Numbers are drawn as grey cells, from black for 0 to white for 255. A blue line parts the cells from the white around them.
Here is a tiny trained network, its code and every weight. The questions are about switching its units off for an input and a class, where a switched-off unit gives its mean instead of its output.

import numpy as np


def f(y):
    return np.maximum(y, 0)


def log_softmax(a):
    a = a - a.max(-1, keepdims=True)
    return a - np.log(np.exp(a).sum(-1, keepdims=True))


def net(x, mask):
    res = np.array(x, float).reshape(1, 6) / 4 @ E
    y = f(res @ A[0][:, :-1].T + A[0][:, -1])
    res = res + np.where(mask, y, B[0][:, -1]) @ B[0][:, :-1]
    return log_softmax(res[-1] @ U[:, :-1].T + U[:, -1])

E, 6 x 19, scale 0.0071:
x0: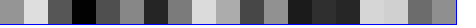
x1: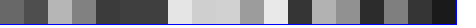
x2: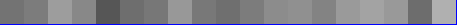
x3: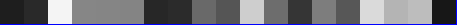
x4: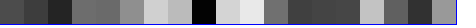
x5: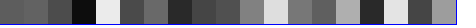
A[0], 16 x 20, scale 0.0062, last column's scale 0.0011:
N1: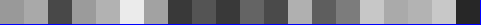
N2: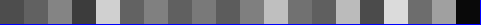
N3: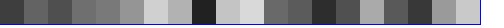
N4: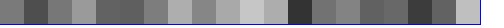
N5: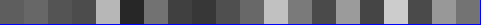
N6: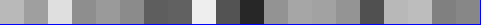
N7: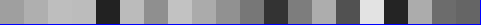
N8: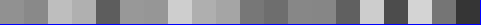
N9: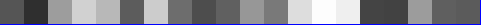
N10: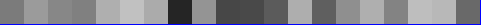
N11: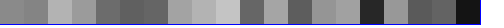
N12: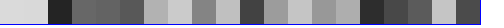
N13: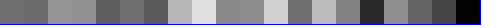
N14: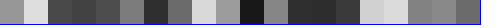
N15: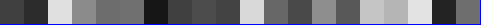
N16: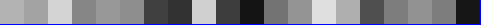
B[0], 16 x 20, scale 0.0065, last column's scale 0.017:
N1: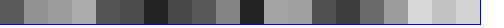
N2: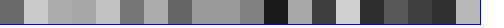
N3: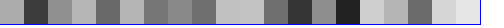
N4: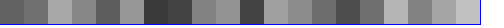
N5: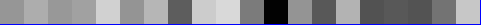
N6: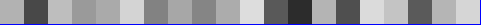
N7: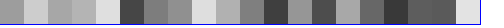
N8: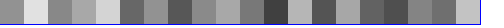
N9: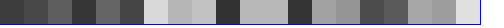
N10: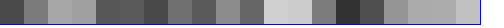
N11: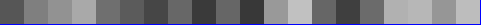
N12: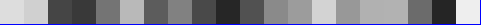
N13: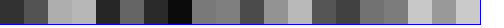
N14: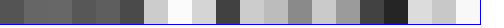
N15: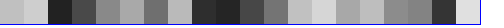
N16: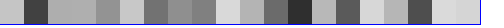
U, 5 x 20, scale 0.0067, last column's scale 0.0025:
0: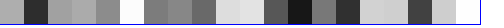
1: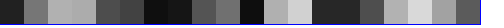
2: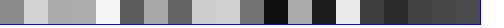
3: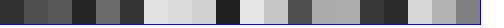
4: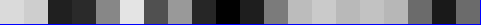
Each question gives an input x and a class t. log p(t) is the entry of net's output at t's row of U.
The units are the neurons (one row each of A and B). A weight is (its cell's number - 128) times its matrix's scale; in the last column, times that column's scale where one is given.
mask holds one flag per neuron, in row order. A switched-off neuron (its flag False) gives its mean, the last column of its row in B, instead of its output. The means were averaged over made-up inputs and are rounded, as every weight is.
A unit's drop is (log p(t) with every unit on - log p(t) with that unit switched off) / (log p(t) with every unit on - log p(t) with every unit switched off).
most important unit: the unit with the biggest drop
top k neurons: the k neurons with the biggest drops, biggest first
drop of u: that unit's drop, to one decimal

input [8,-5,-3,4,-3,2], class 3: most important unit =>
N14
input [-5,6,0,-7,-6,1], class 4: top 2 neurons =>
[N12, N3]
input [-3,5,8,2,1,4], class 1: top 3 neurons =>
[N7, N14, N13]
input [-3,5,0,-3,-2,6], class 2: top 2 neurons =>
[N5, N2]
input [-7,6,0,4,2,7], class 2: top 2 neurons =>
[N5, N2]
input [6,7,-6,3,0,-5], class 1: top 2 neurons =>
[N13, N9]
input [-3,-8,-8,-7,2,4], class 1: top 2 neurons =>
[N1, N10]
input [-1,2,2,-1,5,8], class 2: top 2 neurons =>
[N2, N5]
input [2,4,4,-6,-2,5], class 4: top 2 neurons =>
[N12, N7]
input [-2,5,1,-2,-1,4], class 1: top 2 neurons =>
[N13, N7]
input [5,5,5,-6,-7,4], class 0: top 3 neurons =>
[N6, N16, N15]
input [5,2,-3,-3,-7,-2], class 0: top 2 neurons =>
[N6, N16]
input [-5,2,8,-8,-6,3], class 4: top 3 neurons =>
[N12, N3, N14]
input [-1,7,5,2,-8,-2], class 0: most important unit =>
N6
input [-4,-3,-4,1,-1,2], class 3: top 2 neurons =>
[N9, N13]
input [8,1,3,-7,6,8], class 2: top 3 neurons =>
[N5, N2, N9]
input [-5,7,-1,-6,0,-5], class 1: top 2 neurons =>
[N13, N15]
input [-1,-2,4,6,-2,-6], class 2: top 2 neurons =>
[N7, N12]
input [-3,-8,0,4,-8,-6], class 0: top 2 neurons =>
[N16, N6]
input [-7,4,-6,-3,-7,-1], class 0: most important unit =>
N16
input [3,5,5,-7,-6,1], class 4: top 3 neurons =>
[N12, N3, N11]
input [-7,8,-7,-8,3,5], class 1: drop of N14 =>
0.5
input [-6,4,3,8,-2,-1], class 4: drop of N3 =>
0.0
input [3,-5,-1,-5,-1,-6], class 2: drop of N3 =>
0.1
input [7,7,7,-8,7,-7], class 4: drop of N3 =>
-0.1
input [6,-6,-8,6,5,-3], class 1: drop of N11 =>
-0.1
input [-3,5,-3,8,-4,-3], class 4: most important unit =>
N15
